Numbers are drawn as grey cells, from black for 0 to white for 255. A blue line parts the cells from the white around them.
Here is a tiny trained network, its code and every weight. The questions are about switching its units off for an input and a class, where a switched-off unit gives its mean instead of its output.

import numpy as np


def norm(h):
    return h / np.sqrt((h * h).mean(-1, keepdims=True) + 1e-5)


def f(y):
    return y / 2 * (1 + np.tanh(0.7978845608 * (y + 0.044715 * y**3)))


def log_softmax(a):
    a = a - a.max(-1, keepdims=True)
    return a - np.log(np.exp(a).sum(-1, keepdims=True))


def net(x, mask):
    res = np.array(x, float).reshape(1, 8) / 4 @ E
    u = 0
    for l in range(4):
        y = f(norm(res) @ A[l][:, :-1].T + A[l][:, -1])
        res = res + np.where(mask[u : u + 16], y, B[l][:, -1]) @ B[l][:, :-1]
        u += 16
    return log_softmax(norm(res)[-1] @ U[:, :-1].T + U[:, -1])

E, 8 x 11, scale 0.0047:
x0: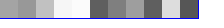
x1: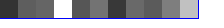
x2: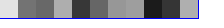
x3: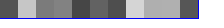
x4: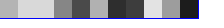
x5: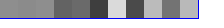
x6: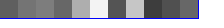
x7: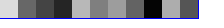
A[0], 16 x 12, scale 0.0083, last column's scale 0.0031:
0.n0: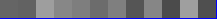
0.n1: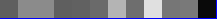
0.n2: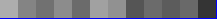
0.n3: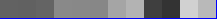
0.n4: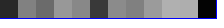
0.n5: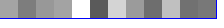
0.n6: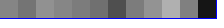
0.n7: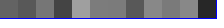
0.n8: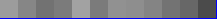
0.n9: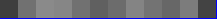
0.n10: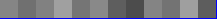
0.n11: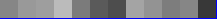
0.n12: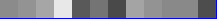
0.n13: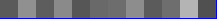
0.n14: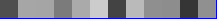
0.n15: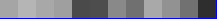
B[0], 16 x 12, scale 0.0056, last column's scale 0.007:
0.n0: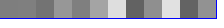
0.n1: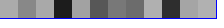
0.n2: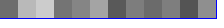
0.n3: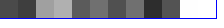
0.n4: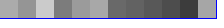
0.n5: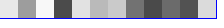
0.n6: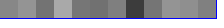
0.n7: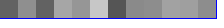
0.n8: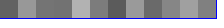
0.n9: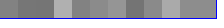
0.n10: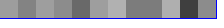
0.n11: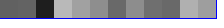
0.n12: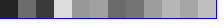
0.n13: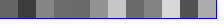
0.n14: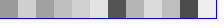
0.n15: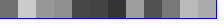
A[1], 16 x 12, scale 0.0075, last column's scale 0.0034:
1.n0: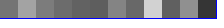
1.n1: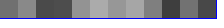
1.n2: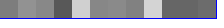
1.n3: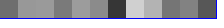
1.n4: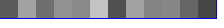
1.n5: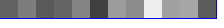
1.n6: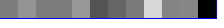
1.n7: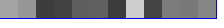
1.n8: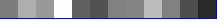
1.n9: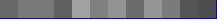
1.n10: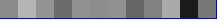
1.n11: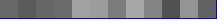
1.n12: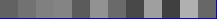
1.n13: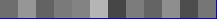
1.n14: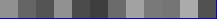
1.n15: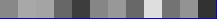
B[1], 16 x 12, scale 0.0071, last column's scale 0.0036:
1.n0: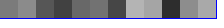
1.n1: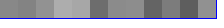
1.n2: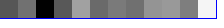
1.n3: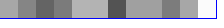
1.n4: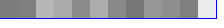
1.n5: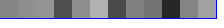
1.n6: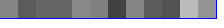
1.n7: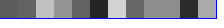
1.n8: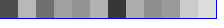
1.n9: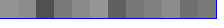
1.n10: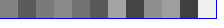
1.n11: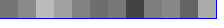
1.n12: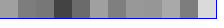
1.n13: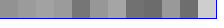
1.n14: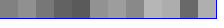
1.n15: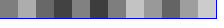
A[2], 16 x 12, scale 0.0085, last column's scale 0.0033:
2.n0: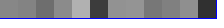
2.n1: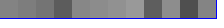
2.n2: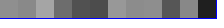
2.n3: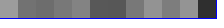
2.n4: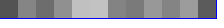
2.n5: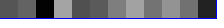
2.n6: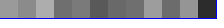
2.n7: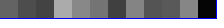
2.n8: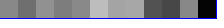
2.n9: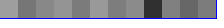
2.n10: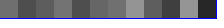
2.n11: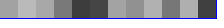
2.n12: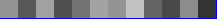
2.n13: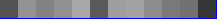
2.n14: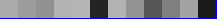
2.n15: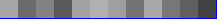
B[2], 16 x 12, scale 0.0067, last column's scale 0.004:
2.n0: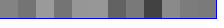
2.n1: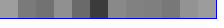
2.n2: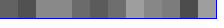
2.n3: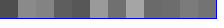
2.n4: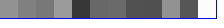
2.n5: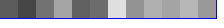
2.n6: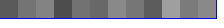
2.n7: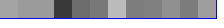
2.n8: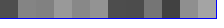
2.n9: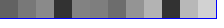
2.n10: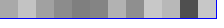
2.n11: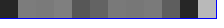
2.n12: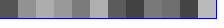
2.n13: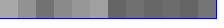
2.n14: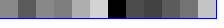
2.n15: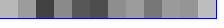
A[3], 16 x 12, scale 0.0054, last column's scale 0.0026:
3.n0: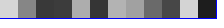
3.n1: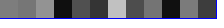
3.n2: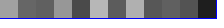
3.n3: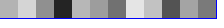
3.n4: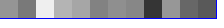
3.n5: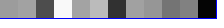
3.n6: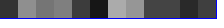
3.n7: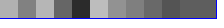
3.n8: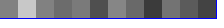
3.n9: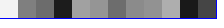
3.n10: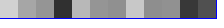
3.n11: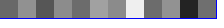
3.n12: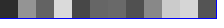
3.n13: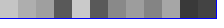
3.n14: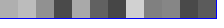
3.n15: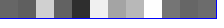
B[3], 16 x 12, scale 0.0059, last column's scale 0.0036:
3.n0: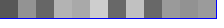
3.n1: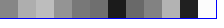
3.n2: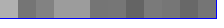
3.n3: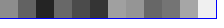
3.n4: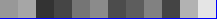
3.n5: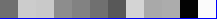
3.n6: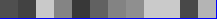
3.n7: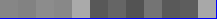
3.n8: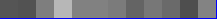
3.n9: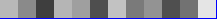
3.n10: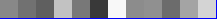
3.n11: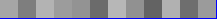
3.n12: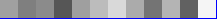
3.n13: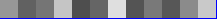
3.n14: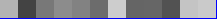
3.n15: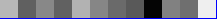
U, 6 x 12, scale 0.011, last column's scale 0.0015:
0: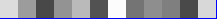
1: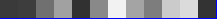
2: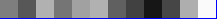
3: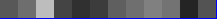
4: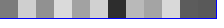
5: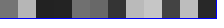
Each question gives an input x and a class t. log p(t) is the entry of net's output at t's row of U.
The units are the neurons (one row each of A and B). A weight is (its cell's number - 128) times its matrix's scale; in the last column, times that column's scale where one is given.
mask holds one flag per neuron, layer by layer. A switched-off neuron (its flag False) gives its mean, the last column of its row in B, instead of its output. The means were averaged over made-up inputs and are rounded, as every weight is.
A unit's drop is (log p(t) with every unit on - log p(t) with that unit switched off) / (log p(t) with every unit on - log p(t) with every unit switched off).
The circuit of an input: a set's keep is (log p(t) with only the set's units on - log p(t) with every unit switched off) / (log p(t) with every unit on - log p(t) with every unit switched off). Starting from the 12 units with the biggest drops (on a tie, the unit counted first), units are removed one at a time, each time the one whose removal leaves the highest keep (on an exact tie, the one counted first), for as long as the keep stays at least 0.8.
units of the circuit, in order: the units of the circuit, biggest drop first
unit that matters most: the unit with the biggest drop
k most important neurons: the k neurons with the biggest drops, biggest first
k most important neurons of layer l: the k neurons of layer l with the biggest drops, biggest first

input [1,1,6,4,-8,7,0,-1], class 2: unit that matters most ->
0.n4
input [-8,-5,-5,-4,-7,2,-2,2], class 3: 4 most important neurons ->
(3.n1; 0.n5; 0.n14; 1.n3)
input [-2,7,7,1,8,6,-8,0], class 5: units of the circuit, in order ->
(1.n0; 1.n15)
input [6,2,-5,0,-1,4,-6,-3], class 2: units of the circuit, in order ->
(0.n5; 0.n14; 2.n14)
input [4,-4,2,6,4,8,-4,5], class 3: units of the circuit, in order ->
(0.n15; 2.n11)
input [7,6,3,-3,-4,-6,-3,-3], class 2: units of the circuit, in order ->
(0.n14; 2.n14)
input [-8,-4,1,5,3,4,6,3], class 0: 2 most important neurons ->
(0.n3; 0.n15)
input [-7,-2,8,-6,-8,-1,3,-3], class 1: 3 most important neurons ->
(0.n5; 0.n3; 0.n4)
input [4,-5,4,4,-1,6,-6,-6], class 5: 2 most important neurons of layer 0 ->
(0.n3; 0.n12)
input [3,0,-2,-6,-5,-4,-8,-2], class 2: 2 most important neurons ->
(0.n14; 2.n14)
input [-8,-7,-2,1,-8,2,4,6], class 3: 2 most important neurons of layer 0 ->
(0.n5; 0.n14)
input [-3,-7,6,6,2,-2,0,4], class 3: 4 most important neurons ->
(1.n7; 0.n14; 0.n5; 3.n6)
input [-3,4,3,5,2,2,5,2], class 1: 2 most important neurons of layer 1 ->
(1.n5; 1.n3)
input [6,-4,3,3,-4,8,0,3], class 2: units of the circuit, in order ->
(2.n14)
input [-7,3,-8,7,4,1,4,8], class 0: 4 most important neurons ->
(0.n3; 0.n12; 3.n9; 1.n8)
